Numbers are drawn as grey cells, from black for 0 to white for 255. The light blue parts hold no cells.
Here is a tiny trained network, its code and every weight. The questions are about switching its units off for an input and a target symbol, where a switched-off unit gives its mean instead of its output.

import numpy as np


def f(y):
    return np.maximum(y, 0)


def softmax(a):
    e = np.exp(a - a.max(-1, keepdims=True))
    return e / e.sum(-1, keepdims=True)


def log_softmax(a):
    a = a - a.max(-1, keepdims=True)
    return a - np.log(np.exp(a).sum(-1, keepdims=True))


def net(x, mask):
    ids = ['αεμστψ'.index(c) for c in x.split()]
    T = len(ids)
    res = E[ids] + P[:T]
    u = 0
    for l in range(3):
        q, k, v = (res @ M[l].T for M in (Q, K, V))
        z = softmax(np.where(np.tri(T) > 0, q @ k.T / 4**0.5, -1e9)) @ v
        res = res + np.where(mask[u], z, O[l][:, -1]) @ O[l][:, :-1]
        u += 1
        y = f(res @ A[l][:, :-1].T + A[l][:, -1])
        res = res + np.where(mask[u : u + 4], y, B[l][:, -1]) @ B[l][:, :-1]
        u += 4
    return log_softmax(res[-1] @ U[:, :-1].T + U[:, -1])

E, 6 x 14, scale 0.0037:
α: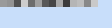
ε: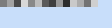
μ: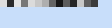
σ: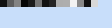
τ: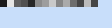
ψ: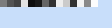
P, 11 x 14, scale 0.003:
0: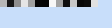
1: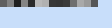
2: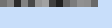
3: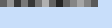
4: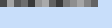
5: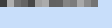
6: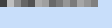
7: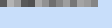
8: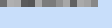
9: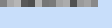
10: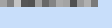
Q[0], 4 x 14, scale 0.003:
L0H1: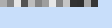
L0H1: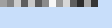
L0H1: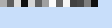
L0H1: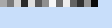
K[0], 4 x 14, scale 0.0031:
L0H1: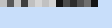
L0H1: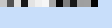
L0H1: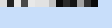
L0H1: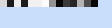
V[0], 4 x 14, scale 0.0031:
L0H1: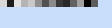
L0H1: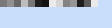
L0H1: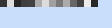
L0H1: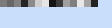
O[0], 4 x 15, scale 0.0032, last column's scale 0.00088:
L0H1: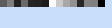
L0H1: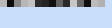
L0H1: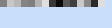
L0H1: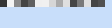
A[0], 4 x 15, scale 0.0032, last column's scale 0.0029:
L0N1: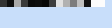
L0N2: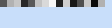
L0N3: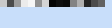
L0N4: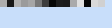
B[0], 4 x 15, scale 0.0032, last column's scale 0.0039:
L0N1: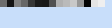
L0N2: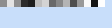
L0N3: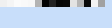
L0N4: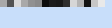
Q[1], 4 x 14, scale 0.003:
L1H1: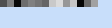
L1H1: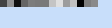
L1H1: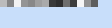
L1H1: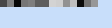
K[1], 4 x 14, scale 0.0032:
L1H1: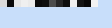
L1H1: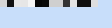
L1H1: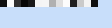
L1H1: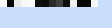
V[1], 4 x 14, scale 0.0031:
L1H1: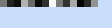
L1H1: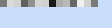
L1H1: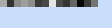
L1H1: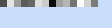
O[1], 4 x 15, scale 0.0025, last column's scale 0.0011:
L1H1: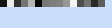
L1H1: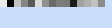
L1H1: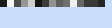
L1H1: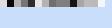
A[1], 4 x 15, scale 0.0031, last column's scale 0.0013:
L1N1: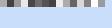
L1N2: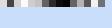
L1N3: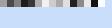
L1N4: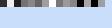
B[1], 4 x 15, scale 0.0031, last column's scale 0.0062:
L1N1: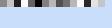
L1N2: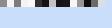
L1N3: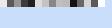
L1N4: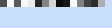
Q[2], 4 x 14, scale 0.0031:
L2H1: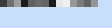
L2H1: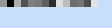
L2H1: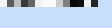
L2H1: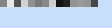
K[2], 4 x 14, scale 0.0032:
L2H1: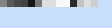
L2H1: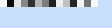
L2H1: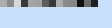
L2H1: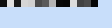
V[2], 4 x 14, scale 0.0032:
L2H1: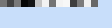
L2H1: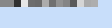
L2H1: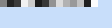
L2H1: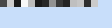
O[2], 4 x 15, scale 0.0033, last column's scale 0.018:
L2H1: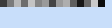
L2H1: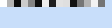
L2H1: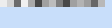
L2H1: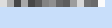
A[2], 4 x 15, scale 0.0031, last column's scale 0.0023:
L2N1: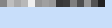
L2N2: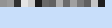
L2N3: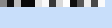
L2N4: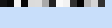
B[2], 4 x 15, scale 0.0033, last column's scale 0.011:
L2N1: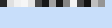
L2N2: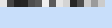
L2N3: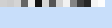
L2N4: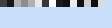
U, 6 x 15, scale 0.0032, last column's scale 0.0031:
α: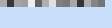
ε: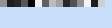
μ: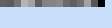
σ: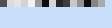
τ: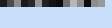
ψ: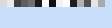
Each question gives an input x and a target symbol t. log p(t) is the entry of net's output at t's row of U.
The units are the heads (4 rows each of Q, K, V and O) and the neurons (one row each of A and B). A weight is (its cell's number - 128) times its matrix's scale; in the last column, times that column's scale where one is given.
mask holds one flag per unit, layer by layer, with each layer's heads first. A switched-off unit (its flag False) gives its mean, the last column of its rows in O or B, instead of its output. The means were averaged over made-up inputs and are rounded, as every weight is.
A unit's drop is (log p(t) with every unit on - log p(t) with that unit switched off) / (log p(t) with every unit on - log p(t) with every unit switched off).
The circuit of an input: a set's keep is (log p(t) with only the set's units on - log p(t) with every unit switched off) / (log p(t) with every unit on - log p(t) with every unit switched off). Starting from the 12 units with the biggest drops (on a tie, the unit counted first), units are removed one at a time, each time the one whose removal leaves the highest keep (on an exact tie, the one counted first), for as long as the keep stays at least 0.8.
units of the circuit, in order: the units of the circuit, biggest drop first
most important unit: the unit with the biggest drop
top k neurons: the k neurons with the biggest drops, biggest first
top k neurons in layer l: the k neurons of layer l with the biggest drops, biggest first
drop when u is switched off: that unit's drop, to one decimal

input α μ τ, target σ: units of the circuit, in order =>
L1H1, L0H1, L1N4, L0N4
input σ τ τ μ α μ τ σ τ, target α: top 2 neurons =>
L2N4, L0N2
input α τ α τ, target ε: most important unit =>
L2N3
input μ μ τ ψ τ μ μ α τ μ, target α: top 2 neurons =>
L2N4, L2N3
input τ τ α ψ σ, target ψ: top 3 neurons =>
L2N4, L1N1, L0N1
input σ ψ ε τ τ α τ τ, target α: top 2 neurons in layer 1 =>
L1N2, L1N3
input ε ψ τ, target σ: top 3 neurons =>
L1N4, L0N4, L2N1
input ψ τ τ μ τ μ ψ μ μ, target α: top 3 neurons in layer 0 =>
L0N2, L0N4, L0N1
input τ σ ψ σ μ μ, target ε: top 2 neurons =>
L2N3, L0N2
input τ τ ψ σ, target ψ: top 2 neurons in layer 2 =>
L2N4, L2N2
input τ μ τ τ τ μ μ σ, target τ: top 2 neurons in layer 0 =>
L0N1, L0N2
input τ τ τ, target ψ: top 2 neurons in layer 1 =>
L1N2, L1N4
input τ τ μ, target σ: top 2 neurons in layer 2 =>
L2N1, L2N2
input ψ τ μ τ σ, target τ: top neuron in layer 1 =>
L1N2
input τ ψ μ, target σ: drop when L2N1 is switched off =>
0.1
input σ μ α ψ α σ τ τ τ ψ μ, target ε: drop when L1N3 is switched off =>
0.2
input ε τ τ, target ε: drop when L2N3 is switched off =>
0.3
